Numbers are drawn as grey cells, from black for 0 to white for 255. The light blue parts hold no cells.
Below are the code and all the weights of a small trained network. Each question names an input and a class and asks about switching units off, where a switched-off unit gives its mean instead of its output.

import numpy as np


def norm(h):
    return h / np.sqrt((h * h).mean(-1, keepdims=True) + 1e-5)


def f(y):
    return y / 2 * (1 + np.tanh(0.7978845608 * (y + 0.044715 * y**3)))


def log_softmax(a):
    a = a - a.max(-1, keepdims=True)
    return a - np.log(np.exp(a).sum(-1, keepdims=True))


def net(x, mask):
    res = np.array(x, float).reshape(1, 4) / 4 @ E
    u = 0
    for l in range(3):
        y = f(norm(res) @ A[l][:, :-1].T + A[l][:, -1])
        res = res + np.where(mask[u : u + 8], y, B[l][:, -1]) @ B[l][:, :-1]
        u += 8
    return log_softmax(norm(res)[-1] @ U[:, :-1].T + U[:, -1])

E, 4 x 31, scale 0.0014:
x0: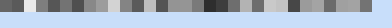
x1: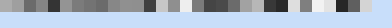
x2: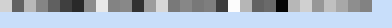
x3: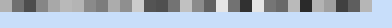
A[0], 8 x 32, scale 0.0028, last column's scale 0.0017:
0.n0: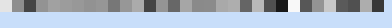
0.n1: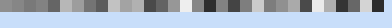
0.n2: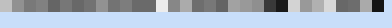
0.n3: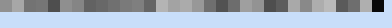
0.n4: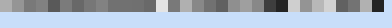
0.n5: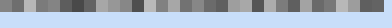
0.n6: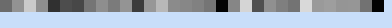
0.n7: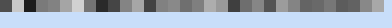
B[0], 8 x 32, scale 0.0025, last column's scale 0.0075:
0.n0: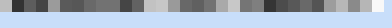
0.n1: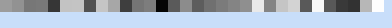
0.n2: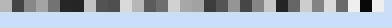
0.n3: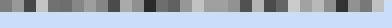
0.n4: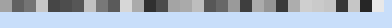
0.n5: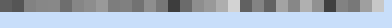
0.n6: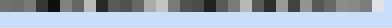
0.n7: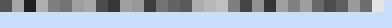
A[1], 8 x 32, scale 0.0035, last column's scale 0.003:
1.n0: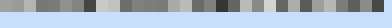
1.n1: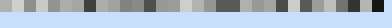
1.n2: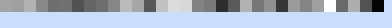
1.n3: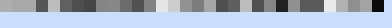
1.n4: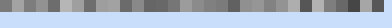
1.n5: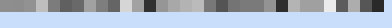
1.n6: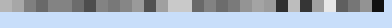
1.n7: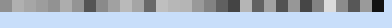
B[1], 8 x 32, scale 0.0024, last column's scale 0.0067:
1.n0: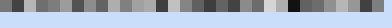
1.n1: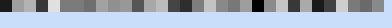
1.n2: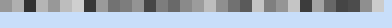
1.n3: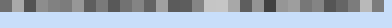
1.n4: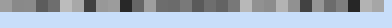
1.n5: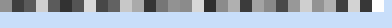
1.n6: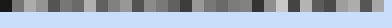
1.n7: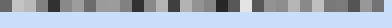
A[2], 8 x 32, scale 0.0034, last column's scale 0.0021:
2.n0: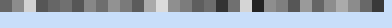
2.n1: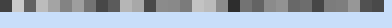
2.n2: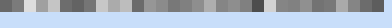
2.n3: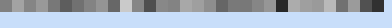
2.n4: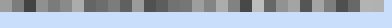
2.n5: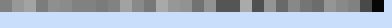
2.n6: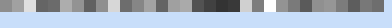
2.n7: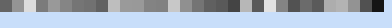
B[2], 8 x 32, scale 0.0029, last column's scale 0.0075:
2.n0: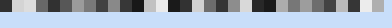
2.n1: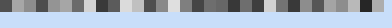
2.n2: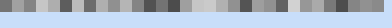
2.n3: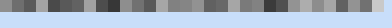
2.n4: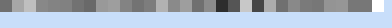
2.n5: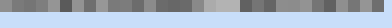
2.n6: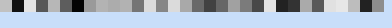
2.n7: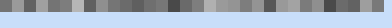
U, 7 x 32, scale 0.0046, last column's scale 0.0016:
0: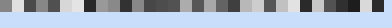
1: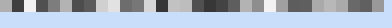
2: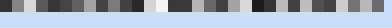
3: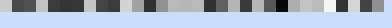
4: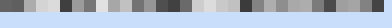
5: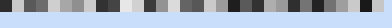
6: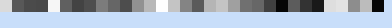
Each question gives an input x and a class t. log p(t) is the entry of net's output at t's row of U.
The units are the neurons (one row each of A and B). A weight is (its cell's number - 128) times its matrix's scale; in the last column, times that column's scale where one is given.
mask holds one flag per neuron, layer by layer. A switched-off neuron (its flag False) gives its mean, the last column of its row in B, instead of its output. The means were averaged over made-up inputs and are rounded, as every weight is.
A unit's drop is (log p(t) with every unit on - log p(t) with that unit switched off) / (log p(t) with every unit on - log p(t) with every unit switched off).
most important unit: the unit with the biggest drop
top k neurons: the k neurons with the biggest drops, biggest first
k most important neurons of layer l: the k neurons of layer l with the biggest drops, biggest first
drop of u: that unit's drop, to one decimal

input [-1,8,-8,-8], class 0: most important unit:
0.n2
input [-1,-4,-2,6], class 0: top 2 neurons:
(0.n2, 1.n5)
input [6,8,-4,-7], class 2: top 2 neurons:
(0.n6, 0.n2)
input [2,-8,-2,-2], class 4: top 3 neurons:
(0.n6, 0.n7, 2.n2)
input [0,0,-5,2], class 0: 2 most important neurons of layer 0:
(0.n7, 0.n1)
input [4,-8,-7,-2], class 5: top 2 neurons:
(0.n1, 2.n1)
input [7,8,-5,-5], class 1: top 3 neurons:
(2.n6, 0.n7, 0.n1)
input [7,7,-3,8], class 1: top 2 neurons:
(0.n1, 2.n6)
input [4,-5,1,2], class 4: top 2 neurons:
(0.n6, 0.n1)
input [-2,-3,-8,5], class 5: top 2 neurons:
(0.n7, 2.n1)
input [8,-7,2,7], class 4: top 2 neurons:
(0.n1, 0.n6)
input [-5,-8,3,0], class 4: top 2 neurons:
(0.n6, 0.n7)
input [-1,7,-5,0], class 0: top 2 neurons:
(0.n1, 1.n4)
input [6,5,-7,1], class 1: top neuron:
(2.n6)
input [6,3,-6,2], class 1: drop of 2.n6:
0.3
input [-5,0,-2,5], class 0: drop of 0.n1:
0.2
